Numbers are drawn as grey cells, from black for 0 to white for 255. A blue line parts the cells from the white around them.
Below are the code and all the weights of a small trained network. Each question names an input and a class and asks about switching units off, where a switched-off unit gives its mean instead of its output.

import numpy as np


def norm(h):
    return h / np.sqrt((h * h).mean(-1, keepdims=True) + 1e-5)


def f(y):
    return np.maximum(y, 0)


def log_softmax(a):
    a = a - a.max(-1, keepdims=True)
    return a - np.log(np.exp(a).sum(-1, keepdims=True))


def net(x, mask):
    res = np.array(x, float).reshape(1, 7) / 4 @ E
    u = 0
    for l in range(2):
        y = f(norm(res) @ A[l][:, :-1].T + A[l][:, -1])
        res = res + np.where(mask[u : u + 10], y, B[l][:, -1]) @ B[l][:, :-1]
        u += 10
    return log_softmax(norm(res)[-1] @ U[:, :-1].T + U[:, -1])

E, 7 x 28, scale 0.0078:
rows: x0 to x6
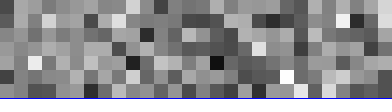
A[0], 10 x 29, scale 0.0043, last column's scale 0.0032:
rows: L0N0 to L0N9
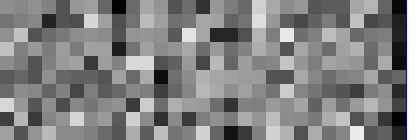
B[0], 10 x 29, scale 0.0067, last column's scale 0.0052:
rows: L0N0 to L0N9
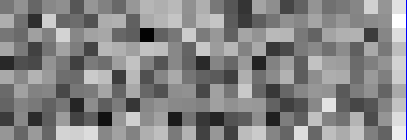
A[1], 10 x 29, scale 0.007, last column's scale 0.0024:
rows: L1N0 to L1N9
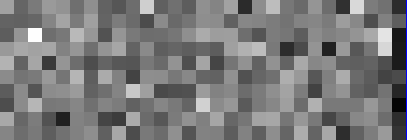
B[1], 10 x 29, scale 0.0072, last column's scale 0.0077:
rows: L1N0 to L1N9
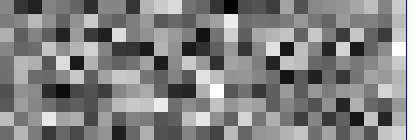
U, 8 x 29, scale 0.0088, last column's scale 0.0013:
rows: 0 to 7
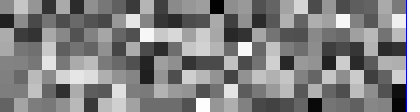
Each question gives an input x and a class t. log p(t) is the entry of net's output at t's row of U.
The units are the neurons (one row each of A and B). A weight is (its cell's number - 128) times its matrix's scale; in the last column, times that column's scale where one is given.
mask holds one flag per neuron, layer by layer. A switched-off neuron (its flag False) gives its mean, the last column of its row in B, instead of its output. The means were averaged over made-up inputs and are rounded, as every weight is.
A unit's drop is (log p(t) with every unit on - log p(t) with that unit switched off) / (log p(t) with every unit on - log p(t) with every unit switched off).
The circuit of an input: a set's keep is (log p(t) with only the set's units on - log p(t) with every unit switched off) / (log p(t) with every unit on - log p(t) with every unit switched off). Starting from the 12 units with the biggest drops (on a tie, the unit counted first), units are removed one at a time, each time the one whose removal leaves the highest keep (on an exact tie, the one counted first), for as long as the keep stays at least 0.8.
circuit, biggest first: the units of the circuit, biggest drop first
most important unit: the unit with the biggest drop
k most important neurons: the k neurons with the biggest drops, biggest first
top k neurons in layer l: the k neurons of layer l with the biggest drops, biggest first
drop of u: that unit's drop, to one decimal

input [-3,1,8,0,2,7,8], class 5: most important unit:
L0N2
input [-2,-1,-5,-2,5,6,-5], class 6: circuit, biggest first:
L1N2, L0N1
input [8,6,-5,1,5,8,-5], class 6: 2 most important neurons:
L1N2, L1N7
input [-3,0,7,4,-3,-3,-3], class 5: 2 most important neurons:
L0N9, L0N2
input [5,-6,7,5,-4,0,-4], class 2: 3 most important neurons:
L0N1, L0N0, L0N3
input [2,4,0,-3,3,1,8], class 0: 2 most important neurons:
L1N9, L1N4
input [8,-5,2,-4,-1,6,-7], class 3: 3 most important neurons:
L1N8, L0N6, L1N0
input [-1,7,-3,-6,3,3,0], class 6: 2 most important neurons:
L1N2, L0N3
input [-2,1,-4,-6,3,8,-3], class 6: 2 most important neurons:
L1N2, L0N1
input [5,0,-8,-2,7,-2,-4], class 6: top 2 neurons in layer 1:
L1N2, L1N7
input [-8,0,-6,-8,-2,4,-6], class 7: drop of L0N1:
-0.1
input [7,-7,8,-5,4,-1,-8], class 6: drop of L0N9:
-0.1
